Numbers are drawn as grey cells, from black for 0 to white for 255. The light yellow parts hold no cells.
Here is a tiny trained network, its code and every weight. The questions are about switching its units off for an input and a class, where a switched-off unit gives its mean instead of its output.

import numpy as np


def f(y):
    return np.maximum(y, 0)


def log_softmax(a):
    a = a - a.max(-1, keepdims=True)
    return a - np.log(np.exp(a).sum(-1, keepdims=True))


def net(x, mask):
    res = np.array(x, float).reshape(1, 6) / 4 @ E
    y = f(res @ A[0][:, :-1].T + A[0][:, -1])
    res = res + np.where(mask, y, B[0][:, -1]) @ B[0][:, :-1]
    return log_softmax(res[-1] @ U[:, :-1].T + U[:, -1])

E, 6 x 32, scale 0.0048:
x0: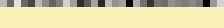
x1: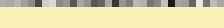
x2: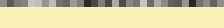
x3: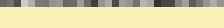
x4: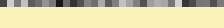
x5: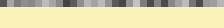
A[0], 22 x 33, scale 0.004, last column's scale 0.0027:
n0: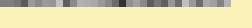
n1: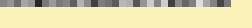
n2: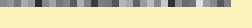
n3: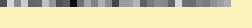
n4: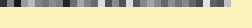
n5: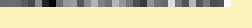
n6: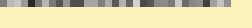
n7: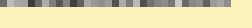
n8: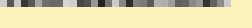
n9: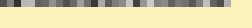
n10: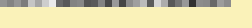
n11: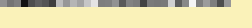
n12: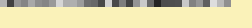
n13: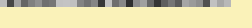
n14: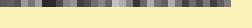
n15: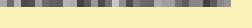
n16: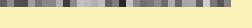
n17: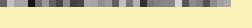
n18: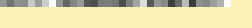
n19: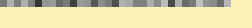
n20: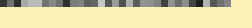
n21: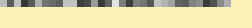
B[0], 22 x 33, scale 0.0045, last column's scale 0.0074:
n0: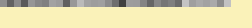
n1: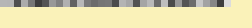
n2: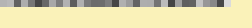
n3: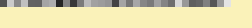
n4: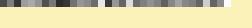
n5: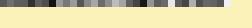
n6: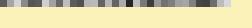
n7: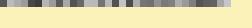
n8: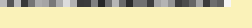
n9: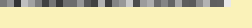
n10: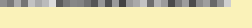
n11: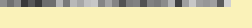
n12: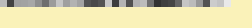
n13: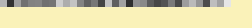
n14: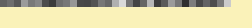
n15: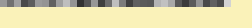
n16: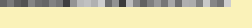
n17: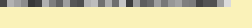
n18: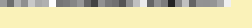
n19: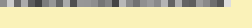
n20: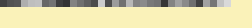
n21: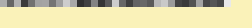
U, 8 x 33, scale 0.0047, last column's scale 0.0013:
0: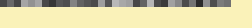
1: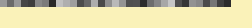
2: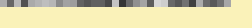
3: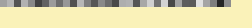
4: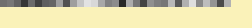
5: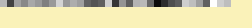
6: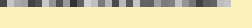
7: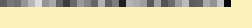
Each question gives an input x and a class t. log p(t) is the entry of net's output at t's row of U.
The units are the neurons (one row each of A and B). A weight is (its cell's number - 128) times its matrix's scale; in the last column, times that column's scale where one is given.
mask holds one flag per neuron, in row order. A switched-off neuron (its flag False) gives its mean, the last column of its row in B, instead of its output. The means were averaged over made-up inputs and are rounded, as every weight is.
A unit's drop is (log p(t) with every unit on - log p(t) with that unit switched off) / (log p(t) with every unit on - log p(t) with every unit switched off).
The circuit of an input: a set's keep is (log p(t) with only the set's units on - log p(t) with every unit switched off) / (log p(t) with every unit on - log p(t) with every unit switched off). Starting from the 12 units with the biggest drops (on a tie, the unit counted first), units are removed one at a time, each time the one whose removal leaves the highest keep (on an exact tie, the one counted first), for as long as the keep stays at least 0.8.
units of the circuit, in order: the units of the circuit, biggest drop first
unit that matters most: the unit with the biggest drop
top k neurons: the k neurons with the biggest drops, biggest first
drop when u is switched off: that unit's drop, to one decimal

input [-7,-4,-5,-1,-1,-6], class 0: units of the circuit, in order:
[n14 n4]
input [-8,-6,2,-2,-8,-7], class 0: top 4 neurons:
[n14 n20 n9 n4]
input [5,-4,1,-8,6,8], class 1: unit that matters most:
n21
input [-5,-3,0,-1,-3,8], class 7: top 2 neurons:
[n20 n5]
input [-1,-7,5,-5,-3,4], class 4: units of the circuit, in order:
[n16 n11]
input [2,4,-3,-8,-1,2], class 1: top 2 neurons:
[n8 n21]
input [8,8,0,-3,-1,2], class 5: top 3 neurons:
[n12 n13 n18]
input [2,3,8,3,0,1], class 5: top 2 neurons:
[n12 n4]
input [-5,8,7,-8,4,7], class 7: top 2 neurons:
[n10 n18]
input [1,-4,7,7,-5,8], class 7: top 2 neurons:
[n20 n4]
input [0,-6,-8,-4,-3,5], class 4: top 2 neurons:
[n11 n16]
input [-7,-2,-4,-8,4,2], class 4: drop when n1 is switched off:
0.0
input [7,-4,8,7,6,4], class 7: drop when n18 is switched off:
0.1
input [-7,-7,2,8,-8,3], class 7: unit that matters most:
n0
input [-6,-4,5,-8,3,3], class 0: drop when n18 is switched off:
0.1
